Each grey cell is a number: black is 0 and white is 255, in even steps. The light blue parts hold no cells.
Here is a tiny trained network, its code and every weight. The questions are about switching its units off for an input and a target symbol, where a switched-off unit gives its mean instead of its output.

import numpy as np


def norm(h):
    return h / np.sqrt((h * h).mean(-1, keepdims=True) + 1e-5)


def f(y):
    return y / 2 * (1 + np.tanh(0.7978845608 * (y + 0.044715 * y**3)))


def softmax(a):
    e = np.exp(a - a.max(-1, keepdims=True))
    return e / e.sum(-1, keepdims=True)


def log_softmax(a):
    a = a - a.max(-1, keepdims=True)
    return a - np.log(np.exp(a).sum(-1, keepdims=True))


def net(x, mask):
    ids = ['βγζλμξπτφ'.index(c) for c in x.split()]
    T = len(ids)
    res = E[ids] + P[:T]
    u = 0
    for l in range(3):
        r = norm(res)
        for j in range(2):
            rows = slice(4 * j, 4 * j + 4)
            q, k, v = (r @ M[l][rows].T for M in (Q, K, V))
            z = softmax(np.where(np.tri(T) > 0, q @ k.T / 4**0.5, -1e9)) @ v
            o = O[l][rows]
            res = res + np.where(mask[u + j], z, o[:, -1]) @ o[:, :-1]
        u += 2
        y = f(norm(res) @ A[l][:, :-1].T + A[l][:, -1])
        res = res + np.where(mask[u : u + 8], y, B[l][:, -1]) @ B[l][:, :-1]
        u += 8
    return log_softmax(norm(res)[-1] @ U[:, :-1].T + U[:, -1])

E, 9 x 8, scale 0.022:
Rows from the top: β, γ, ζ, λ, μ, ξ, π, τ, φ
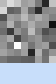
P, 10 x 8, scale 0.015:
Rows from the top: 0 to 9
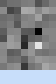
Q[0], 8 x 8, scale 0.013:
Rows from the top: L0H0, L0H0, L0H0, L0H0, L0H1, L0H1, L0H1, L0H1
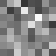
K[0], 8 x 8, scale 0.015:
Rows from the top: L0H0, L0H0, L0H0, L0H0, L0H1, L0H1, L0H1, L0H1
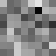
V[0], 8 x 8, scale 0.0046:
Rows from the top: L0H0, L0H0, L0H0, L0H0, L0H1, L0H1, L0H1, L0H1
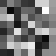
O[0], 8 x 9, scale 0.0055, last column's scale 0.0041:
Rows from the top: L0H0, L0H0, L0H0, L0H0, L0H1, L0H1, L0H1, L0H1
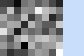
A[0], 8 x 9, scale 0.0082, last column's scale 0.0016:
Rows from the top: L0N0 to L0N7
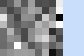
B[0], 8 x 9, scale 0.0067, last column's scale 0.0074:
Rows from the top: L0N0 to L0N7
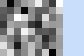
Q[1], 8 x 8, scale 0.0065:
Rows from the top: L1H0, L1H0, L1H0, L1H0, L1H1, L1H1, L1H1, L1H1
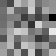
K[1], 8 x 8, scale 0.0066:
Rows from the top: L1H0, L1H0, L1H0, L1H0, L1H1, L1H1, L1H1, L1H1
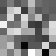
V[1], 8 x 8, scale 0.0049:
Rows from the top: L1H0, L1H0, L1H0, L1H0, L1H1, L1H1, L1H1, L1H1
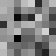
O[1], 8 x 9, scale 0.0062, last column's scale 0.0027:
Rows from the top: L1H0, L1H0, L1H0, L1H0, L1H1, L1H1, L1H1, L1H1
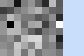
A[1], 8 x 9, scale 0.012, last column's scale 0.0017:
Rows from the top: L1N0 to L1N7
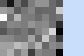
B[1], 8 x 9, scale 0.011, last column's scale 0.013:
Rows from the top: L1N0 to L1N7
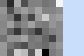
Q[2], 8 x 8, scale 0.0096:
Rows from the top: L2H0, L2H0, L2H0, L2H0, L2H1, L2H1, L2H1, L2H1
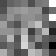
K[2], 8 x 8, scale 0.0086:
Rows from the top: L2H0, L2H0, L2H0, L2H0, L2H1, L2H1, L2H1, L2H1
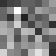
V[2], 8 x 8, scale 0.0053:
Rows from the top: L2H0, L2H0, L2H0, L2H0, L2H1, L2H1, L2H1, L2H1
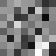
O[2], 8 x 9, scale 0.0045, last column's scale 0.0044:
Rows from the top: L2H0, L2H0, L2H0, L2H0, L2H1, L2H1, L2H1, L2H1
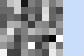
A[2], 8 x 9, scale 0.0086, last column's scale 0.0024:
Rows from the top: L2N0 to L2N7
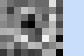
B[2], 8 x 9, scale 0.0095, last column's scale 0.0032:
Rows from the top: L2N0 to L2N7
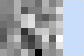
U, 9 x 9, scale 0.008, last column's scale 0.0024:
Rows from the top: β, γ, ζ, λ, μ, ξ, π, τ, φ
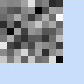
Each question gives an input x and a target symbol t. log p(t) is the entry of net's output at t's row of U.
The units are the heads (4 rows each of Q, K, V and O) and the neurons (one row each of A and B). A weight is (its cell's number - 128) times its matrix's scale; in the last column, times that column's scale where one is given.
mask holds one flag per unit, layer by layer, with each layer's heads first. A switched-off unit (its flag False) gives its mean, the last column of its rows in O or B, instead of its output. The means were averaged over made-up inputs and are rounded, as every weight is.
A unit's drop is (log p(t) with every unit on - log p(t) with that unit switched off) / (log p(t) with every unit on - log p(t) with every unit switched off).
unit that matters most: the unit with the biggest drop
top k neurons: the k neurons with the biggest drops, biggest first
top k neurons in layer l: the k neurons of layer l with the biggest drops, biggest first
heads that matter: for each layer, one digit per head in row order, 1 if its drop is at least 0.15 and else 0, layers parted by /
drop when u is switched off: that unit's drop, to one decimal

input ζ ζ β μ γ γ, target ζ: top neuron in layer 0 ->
(L0N2)
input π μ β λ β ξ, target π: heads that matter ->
11 / 00 / 00
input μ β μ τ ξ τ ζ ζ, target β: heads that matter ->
10 / 00 / 00
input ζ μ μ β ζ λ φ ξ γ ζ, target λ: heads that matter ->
10 / 00 / 01
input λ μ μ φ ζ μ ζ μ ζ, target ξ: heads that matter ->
10 / 00 / 00
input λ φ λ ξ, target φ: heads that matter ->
00 / 00 / 01
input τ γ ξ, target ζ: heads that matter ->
11 / 00 / 11
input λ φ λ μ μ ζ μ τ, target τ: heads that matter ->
01 / 00 / 00
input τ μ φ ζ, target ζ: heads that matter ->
10 / 00 / 01
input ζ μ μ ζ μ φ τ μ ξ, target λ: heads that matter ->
11 / 01 / 01
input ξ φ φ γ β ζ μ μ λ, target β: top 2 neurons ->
(L0N7, L0N4)
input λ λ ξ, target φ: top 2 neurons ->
(L1N0, L0N7)
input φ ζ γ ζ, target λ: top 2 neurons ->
(L1N0, L1N7)
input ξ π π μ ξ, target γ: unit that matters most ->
L0H0
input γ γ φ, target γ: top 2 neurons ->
(L2N7, L0N0)
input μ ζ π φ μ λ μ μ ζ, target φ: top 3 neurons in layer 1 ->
(L1N0, L1N2, L1N1)
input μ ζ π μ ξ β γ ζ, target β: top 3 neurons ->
(L0N7, L0N4, L1N2)
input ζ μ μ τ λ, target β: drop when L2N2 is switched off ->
0.0
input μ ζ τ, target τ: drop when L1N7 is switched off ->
0.1
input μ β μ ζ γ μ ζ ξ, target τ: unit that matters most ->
L0H0
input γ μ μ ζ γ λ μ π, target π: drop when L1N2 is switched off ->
0.2
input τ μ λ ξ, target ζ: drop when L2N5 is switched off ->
0.2
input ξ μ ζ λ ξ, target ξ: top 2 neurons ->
(L1N0, L0N1)
